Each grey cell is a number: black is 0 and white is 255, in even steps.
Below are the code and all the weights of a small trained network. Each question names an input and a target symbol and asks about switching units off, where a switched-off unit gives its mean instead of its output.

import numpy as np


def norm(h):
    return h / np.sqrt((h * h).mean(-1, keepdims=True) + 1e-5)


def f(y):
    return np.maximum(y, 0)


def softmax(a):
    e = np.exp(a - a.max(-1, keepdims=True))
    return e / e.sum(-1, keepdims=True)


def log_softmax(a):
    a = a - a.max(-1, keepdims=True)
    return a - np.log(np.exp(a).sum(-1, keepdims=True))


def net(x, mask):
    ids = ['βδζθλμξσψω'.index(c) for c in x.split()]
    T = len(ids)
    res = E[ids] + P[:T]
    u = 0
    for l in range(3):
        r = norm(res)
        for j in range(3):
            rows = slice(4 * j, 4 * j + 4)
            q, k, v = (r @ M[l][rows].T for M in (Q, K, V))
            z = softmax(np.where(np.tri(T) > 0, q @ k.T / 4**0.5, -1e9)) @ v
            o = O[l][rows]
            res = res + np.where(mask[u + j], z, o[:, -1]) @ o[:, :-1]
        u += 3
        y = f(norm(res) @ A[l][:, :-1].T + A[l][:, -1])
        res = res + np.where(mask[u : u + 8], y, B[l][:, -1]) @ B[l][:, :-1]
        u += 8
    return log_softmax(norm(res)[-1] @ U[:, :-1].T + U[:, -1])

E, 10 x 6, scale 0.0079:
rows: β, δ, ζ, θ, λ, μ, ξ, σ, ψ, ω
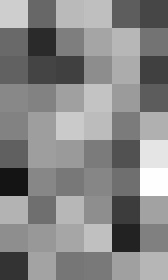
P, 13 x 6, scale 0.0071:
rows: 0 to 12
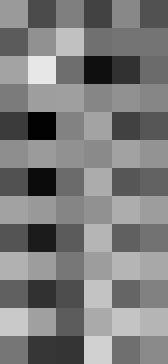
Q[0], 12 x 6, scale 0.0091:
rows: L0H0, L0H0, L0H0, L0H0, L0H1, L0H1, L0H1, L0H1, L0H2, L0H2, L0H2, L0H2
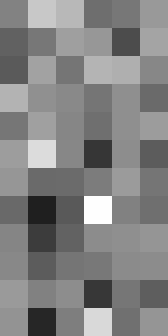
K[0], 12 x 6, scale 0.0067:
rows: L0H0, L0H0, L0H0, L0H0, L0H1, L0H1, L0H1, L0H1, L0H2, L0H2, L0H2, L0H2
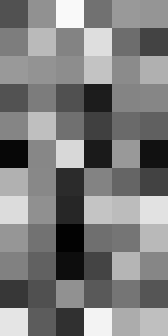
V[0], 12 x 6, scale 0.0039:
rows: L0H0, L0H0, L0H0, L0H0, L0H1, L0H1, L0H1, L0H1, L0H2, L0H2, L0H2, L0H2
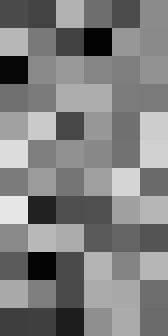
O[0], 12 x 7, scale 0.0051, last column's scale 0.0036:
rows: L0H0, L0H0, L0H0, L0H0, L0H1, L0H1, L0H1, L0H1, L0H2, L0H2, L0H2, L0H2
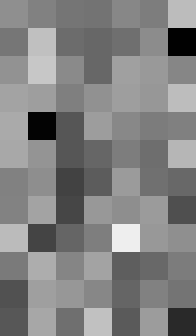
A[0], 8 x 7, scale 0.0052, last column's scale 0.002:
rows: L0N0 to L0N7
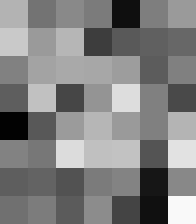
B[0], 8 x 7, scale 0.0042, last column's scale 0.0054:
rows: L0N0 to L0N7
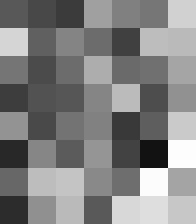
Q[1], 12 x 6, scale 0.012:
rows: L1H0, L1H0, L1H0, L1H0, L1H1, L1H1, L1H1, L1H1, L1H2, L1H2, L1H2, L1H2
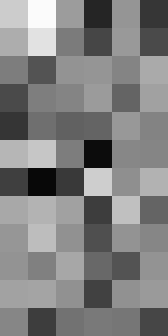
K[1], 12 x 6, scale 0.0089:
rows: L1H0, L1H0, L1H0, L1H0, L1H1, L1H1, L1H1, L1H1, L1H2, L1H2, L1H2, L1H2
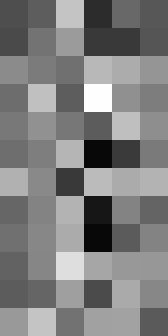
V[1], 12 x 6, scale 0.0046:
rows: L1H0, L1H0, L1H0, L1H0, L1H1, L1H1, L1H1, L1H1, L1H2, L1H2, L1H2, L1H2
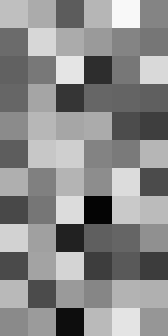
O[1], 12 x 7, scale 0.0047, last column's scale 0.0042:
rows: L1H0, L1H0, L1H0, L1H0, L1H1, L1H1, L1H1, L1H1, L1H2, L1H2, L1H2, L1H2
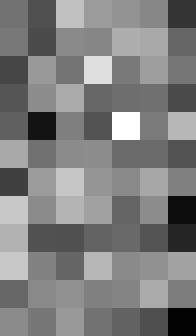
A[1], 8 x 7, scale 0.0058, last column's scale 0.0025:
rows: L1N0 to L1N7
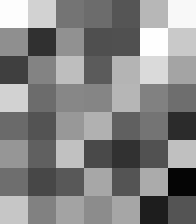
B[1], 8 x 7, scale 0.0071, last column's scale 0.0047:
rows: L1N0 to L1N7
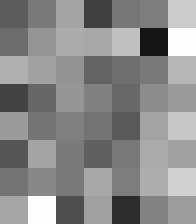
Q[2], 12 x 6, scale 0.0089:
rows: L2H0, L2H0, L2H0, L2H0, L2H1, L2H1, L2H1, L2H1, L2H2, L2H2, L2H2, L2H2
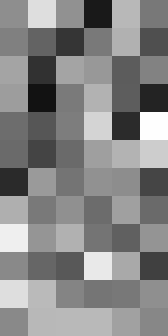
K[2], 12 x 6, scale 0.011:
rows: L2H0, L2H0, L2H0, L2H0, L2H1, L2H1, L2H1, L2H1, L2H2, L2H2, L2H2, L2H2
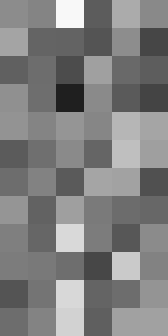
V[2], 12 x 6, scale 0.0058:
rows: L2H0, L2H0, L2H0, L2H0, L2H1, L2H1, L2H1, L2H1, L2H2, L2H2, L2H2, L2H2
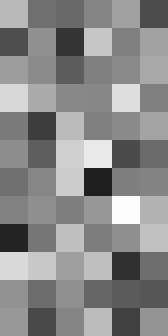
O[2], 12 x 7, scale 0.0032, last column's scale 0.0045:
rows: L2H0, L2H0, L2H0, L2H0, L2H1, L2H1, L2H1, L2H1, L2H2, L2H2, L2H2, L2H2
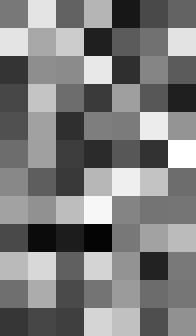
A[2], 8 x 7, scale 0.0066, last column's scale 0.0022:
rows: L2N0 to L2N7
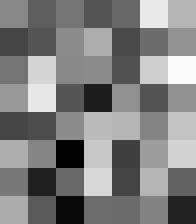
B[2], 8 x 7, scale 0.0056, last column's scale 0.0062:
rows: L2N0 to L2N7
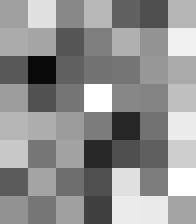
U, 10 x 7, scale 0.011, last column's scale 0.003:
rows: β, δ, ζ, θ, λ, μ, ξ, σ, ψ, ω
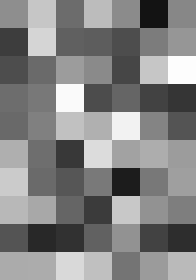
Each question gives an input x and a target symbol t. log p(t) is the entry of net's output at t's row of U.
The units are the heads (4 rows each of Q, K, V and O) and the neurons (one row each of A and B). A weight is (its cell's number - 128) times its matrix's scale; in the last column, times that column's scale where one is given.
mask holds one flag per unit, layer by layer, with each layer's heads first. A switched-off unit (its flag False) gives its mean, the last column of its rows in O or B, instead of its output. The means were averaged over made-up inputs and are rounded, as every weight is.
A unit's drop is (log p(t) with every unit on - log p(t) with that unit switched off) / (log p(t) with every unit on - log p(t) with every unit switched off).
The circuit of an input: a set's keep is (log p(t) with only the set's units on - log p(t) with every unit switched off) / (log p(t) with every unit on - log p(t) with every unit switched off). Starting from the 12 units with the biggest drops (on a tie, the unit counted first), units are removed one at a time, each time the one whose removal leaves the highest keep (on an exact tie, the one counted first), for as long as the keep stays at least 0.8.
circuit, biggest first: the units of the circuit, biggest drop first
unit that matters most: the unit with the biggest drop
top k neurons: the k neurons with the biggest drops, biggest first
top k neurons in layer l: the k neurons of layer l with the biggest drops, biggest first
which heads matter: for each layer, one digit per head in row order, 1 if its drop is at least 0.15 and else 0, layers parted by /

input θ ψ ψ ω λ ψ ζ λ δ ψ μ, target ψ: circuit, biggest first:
(L1N1; L0H1)
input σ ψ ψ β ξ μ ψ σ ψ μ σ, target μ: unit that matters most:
L1H0
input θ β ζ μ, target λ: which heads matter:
000 / 100 / 100
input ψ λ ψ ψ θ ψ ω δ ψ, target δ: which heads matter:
001 / 000 / 000
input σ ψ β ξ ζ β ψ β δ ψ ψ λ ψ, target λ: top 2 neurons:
(L2N6; L0N7)
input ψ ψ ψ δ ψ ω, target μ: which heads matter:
000 / 010 / 000
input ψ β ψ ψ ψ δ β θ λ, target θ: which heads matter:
000 / 110 / 001
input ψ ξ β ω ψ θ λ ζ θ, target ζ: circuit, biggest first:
(L0H2; L2H2)
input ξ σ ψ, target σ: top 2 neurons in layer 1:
(L1N0; L1N5)
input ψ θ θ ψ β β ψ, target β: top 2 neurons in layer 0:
(L0N7; L0N5)
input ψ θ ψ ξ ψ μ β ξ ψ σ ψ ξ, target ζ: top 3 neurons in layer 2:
(L2N2; L2N1; L2N6)
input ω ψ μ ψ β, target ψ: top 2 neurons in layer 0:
(L0N5; L0N0)
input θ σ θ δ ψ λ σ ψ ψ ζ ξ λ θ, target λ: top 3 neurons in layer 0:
(L0N7; L0N0; L0N5)
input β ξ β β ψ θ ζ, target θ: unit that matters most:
L0N7
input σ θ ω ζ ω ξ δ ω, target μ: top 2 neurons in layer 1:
(L1N2; L1N1)
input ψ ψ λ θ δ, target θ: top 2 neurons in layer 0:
(L0N7; L0N6)
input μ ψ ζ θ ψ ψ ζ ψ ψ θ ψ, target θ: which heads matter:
000 / 110 / 000
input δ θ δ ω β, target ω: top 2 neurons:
(L0N7; L2N1)
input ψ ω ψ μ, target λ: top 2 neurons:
(L1N1; L1N2)
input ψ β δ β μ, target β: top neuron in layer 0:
(L0N5)
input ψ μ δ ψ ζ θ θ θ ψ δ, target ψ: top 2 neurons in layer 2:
(L2N5; L2N0)
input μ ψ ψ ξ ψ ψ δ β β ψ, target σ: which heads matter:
000 / 010 / 000
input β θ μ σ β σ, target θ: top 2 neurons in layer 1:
(L1N1; L1N0)
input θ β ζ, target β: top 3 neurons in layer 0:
(L0N5; L0N6; L0N7)
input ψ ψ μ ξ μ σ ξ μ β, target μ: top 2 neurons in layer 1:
(L1N0; L1N7)
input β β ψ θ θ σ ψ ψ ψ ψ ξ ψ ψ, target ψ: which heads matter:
000 / 011 / 000
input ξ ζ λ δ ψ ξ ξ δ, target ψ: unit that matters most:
L0H2
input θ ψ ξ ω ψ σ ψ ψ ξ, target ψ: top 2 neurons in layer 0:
(L0N4; L0N7)
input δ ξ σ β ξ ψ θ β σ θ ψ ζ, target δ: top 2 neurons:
(L1N1; L2N3)
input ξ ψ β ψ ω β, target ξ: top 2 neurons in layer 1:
(L1N7; L1N1)
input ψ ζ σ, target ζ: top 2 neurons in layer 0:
(L0N4; L0N5)
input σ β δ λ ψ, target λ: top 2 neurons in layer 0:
(L0N7; L0N5)
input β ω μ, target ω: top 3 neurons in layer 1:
(L1N1; L1N0; L1N2)
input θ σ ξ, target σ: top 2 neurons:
(L0N5; L1N0)
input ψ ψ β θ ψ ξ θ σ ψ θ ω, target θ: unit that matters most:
L1H0
